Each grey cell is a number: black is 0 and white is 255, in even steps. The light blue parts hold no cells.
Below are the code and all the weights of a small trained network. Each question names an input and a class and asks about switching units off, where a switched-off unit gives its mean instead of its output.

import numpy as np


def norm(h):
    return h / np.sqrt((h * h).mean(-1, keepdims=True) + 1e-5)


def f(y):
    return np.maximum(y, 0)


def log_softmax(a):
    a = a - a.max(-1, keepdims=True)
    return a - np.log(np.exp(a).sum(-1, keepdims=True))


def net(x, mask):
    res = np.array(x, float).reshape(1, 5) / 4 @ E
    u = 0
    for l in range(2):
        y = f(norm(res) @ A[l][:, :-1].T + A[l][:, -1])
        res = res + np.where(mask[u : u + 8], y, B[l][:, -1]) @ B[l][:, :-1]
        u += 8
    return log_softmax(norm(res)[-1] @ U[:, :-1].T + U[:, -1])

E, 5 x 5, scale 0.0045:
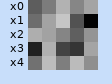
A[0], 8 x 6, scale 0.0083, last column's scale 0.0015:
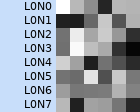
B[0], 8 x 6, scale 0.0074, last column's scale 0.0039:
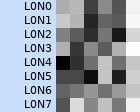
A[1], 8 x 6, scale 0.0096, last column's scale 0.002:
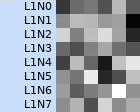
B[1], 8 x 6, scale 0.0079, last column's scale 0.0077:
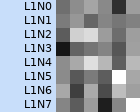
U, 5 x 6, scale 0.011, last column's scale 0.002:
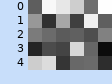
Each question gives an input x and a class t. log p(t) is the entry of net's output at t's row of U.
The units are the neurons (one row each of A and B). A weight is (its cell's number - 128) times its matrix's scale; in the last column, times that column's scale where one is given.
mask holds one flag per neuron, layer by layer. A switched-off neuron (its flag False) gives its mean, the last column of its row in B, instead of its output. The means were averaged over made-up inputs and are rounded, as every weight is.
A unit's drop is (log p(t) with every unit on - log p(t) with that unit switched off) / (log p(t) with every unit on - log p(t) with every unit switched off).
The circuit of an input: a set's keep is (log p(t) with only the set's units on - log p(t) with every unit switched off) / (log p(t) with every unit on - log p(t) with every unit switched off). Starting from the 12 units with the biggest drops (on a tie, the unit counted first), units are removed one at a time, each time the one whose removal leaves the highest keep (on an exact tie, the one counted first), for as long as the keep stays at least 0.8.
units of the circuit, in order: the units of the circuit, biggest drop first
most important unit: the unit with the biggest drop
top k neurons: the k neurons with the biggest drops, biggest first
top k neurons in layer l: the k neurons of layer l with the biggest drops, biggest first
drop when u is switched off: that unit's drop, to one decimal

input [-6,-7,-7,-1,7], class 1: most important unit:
L0N5
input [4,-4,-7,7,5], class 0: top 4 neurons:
L1N4, L0N5, L0N0, L0N4
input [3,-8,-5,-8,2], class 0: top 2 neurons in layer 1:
L1N2, L1N5
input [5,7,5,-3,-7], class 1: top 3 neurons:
L1N5, L0N1, L0N2
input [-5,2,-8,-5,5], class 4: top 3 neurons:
L0N1, L0N5, L0N4
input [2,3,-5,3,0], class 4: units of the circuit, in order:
L0N1, L0N4
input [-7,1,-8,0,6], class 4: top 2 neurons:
L0N1, L0N5
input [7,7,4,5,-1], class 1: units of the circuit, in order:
L1N5, L0N3
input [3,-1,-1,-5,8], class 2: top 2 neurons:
L0N2, L0N4
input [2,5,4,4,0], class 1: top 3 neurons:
L0N3, L1N5, L0N7
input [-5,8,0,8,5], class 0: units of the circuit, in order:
L1N4, L0N5
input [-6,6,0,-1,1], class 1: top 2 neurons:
L0N3, L1N5
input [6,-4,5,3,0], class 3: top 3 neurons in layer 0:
L0N5, L0N1, L0N6
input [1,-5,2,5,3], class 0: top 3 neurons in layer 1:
L1N4, L1N0, L1N5
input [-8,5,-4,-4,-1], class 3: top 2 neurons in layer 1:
L1N7, L1N3
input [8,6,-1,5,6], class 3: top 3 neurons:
L0N2, L1N7, L0N5
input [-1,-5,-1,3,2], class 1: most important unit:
L1N6
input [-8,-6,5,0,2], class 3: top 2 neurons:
L0N4, L0N3
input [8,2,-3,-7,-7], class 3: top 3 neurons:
L0N5, L1N4, L1N3
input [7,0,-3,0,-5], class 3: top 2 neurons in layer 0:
L0N5, L0N0
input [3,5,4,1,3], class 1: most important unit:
L0N3
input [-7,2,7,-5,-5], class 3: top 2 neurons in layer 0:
L0N4, L0N1
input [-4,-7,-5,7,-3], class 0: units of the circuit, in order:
L1N4, L0N5, L0N2
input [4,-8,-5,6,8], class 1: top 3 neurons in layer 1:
L1N6, L1N7, L1N2
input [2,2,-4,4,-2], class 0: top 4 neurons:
L1N4, L0N2, L0N0, L1N7
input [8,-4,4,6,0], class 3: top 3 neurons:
L0N5, L1N2, L0N7
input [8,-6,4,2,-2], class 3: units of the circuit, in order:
L0N5
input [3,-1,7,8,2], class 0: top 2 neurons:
L1N4, L0N1
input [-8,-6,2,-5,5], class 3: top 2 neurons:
L0N4, L0N3
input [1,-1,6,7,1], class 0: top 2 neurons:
L1N4, L0N1
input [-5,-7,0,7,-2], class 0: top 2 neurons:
L1N4, L1N0
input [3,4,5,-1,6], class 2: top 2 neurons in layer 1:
L1N7, L1N6
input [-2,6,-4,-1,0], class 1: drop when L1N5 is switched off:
0.2
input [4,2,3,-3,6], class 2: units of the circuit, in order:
L0N2
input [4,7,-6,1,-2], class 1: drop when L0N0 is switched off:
0.1
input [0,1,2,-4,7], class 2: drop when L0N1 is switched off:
0.1
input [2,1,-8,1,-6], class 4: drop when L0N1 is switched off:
1.1
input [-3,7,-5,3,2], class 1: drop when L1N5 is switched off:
0.3
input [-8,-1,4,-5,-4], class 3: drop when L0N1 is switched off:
0.2
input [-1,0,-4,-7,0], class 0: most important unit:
L1N2
